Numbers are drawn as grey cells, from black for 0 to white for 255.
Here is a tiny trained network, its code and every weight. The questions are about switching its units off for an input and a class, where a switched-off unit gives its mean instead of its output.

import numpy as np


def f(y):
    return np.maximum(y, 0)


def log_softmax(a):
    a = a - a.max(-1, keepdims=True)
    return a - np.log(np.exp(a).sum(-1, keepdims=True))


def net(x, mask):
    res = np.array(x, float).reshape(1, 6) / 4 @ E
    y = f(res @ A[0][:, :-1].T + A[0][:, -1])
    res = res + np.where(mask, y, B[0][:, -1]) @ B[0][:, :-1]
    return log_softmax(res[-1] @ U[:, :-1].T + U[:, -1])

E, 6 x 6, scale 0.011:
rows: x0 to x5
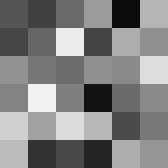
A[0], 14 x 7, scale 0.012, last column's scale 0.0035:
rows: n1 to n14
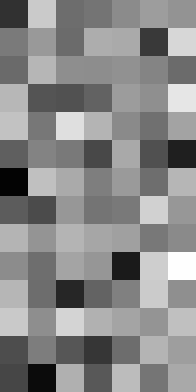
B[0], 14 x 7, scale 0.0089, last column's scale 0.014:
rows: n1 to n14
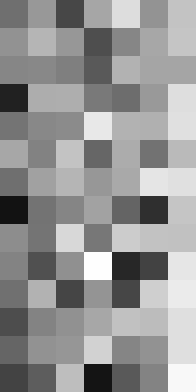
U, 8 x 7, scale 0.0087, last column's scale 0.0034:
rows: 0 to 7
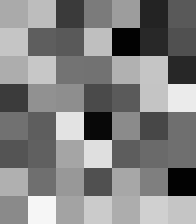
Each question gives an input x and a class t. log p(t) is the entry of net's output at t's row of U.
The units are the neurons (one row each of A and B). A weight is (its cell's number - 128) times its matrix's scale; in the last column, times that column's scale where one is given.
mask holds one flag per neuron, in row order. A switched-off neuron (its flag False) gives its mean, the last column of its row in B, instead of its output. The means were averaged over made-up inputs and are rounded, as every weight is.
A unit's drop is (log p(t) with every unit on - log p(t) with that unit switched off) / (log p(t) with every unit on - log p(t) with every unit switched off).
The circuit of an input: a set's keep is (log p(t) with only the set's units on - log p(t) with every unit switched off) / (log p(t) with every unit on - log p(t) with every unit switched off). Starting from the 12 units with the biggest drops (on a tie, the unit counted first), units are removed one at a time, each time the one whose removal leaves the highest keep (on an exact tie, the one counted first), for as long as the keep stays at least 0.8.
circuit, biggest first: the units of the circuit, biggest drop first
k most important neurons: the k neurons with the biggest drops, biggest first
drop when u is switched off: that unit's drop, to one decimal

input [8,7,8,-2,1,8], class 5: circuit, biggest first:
[n10]
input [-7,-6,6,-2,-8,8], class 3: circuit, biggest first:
[n4; n5]
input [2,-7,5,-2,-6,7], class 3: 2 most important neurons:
[n5; n4]
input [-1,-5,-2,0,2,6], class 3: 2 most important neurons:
[n5; n4]
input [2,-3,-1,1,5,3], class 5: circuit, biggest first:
[n10; n7]
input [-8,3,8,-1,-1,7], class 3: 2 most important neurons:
[n11; n14]
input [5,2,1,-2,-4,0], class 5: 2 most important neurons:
[n8; n10]
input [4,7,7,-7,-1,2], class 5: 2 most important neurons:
[n10; n8]
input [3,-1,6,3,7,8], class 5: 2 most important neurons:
[n10; n7]
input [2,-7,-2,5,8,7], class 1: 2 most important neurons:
[n7; n10]
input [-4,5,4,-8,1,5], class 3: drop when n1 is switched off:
-0.1
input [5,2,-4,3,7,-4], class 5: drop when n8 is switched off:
-0.1
